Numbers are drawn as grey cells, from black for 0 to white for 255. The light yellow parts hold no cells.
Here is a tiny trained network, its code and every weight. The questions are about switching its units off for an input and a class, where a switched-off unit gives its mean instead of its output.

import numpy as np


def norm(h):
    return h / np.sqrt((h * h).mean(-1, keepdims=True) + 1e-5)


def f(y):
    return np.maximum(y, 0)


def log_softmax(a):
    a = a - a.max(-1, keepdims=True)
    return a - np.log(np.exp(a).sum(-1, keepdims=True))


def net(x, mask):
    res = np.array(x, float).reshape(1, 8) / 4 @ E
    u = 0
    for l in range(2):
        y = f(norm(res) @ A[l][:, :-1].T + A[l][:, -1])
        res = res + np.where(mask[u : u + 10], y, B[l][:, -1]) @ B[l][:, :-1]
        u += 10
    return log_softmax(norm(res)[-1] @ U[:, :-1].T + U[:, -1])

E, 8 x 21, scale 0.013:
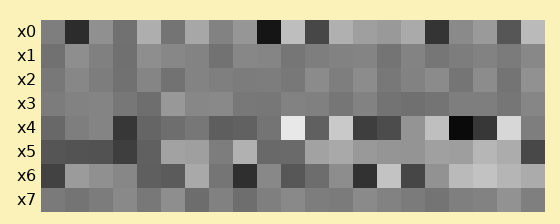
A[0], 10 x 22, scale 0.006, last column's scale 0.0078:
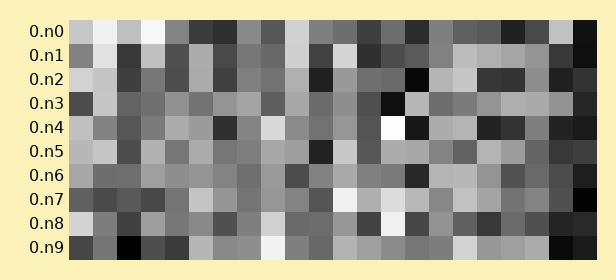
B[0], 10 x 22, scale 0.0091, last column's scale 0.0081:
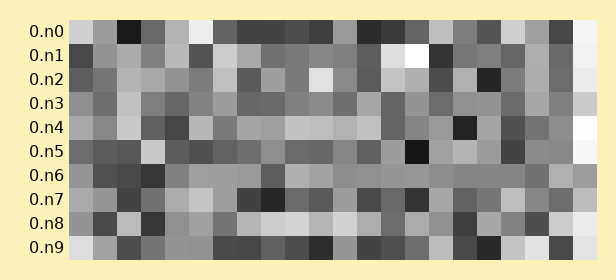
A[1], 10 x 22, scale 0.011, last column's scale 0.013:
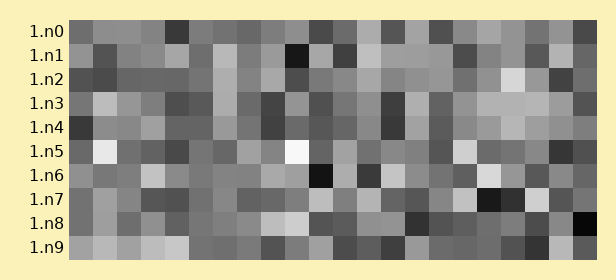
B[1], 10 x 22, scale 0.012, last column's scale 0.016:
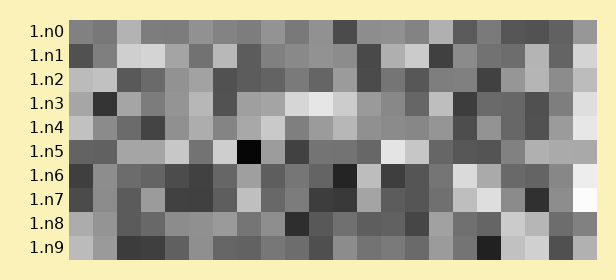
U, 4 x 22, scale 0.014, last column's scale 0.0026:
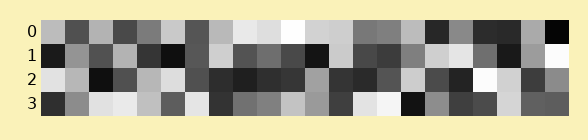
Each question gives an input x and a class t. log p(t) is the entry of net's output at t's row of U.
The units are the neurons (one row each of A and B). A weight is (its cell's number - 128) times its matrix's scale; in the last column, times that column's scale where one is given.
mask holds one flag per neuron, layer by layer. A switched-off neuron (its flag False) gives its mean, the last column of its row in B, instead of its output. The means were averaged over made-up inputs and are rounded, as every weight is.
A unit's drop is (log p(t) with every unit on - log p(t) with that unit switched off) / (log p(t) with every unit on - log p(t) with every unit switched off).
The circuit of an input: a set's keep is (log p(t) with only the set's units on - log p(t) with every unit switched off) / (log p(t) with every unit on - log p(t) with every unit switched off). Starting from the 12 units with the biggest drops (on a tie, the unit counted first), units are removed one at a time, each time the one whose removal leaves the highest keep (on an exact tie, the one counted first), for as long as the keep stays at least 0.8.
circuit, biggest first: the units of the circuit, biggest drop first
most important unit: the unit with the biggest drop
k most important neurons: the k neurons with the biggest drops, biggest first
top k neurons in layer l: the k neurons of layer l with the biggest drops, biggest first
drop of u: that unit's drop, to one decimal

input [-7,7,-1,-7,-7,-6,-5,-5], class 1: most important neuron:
(1.n6)
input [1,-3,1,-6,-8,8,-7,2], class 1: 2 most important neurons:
(1.n6; 0.n5)
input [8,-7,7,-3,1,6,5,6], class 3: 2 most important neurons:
(1.n1; 0.n0)
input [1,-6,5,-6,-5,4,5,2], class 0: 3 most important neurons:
(1.n3; 1.n4; 1.n7)
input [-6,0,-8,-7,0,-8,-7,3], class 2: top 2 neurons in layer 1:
(1.n3; 1.n4)
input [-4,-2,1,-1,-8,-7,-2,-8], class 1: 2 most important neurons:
(1.n6; 0.n5)
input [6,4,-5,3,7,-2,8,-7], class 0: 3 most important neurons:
(1.n3; 1.n4; 1.n6)
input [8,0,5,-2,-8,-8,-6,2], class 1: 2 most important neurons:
(1.n6; 0.n2)
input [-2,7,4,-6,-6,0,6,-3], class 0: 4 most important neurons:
(1.n3; 1.n4; 0.n3; 1.n7)
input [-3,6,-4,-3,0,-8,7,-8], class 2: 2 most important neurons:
(0.n0; 1.n9)
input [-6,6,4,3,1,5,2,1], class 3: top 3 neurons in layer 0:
(0.n1; 0.n2; 0.n0)
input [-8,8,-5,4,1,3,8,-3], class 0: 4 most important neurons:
(1.n3; 1.n4; 1.n1; 0.n3)
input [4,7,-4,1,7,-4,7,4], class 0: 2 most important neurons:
(1.n3; 1.n4)
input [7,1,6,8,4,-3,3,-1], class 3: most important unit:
1.n1
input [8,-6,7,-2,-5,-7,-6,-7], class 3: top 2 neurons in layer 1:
(1.n1; 1.n7)
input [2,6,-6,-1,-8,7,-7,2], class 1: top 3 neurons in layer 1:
(1.n6; 1.n3; 1.n4)
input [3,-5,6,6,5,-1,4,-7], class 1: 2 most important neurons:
(1.n7; 0.n1)
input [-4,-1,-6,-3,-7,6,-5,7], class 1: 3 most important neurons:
(1.n6; 0.n5; 0.n0)
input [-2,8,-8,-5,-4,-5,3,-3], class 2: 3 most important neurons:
(0.n0; 1.n7; 1.n9)
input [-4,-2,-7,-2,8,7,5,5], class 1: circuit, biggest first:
(1.n7)
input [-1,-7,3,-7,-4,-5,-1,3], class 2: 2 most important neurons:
(0.n0; 1.n7)
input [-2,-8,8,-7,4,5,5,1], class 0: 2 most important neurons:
(1.n3; 0.n0)
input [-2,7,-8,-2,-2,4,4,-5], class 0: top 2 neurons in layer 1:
(1.n3; 1.n4)
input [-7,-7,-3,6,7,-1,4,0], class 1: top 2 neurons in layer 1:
(1.n7; 1.n1)
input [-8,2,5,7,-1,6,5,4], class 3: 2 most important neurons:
(0.n1; 1.n5)
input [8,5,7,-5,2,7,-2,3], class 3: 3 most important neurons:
(1.n1; 0.n0; 1.n9)
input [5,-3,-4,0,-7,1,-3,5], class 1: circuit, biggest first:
(1.n6)
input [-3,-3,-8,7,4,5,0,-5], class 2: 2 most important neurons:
(0.n9; 1.n6)
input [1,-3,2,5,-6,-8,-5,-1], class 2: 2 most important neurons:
(0.n0; 1.n7)
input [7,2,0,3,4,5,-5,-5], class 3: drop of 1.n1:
1.0
